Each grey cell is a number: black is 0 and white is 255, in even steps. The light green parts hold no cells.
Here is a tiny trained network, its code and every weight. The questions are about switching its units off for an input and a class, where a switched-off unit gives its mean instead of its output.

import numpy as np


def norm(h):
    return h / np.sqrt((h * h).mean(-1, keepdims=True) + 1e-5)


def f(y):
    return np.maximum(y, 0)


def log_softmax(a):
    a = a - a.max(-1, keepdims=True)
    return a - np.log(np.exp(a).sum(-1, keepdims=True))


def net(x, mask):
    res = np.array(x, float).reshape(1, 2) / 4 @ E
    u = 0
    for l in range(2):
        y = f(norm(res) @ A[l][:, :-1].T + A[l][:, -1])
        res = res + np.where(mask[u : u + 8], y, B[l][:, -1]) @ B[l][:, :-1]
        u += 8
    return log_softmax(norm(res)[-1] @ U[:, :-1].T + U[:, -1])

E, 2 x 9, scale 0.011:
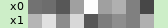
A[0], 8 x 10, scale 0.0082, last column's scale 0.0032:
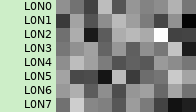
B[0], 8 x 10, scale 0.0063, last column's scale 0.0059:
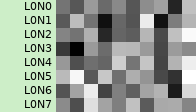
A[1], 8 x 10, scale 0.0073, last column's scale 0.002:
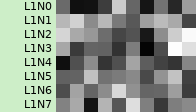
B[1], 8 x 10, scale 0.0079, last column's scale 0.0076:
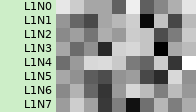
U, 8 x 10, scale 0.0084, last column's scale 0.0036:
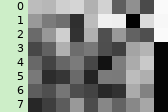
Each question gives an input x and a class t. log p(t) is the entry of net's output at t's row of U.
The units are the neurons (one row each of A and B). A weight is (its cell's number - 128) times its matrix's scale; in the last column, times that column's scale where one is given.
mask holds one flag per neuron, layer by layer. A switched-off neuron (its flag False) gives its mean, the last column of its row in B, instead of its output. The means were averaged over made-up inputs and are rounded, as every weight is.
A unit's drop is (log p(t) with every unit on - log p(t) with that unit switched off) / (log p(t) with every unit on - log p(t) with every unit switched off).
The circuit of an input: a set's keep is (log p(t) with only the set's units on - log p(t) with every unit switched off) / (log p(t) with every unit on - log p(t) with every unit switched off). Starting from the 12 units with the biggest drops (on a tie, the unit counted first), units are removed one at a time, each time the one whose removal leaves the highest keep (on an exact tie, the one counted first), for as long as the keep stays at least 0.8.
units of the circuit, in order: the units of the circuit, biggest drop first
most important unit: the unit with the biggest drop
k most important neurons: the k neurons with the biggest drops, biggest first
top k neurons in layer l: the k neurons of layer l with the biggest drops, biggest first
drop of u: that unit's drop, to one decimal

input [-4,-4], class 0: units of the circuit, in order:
[L1N4]
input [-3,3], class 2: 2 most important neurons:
[L0N6; L0N4]
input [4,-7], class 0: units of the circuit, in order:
[L1N4; L1N0]
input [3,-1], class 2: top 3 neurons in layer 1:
[L1N0; L1N3; L1N2]
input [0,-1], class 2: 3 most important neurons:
[L1N7; L1N0; L1N4]
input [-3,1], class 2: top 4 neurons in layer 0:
[L0N6; L0N4; L0N0; L0N2]
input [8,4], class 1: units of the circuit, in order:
[L1N4; L0N2]
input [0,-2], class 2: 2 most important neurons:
[L0N5; L1N7]
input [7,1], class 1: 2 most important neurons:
[L0N6; L1N4]
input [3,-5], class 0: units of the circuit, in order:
[L1N4; L1N0]
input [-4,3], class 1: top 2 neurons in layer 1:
[L1N4; L1N2]
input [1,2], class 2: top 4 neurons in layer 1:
[L1N0; L1N4; L1N2; L1N1]
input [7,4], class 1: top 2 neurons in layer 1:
[L1N4; L1N6]
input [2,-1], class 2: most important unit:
L0N4
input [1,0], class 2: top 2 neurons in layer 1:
[L1N0; L1N2]
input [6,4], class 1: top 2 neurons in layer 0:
[L0N5; L0N2]
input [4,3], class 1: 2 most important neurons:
[L1N4; L0N5]
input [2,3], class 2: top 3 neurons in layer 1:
[L1N0; L1N4; L1N2]
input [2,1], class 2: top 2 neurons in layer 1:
[L1N0; L1N3]
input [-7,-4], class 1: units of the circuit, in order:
[L1N3]
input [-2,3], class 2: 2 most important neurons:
[L0N6; L0N4]
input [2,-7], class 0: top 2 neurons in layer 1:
[L1N0; L1N4]
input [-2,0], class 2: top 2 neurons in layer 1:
[L1N0; L1N3]
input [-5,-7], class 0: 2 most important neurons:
[L1N4; L0N5]
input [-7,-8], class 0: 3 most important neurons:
[L1N4; L0N5; L0N2]
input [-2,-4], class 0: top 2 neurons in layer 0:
[L0N2; L0N1]
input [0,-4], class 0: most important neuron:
[L1N0]
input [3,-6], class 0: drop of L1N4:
0.3
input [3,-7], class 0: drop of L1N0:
0.2
